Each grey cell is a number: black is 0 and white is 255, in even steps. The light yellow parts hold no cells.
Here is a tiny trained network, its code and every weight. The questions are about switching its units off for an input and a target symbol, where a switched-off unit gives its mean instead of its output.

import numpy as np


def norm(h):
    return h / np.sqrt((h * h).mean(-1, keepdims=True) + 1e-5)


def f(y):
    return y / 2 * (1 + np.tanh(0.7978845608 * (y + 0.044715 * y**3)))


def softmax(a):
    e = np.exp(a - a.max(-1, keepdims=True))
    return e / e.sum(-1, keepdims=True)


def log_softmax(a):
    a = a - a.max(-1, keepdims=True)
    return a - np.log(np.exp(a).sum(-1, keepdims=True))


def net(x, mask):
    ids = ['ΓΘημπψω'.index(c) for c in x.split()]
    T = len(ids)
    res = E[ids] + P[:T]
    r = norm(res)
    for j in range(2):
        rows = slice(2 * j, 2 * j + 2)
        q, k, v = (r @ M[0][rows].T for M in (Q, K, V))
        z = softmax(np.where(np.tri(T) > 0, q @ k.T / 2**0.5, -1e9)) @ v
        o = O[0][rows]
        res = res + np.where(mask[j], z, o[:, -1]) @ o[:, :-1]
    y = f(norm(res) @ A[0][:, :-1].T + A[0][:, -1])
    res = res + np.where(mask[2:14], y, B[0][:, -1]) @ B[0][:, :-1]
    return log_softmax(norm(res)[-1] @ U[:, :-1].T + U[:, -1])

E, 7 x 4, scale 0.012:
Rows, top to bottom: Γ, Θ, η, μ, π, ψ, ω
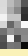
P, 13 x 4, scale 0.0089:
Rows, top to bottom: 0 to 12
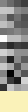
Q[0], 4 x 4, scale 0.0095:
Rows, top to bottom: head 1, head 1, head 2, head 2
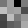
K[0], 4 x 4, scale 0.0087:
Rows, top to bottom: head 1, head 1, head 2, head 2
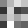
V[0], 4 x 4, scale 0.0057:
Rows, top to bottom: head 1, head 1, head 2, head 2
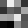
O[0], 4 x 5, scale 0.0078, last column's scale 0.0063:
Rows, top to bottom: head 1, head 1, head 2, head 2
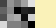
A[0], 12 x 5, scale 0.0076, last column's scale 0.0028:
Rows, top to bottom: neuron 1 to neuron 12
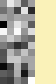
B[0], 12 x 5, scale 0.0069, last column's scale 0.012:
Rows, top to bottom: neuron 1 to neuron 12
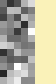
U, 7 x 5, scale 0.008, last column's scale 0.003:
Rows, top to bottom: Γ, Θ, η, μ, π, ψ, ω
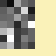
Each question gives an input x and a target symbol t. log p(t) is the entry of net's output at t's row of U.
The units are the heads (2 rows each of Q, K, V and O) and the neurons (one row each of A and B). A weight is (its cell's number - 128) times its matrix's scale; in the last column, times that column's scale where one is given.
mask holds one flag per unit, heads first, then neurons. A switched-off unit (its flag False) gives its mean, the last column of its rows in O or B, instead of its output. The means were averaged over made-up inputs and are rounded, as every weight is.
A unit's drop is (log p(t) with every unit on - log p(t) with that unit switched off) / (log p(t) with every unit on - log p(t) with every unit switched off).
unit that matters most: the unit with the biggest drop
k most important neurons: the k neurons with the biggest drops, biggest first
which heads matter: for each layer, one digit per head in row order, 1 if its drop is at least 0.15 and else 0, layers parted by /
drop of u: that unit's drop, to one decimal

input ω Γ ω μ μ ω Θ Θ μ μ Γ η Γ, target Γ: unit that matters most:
neuron 8
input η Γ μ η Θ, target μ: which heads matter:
01
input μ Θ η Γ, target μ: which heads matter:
00
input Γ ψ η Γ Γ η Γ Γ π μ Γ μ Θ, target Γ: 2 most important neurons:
[neuron 8; neuron 4]
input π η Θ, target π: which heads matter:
11
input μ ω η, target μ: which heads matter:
01
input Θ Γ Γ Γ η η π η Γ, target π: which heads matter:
11
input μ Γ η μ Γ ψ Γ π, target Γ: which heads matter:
00
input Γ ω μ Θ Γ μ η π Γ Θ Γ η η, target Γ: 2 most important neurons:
[neuron 1; neuron 9]
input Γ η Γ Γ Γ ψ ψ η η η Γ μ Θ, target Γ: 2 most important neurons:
[neuron 1; neuron 5]
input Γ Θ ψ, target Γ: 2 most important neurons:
[neuron 8; neuron 5]
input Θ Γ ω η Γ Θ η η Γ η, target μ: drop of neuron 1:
0.3
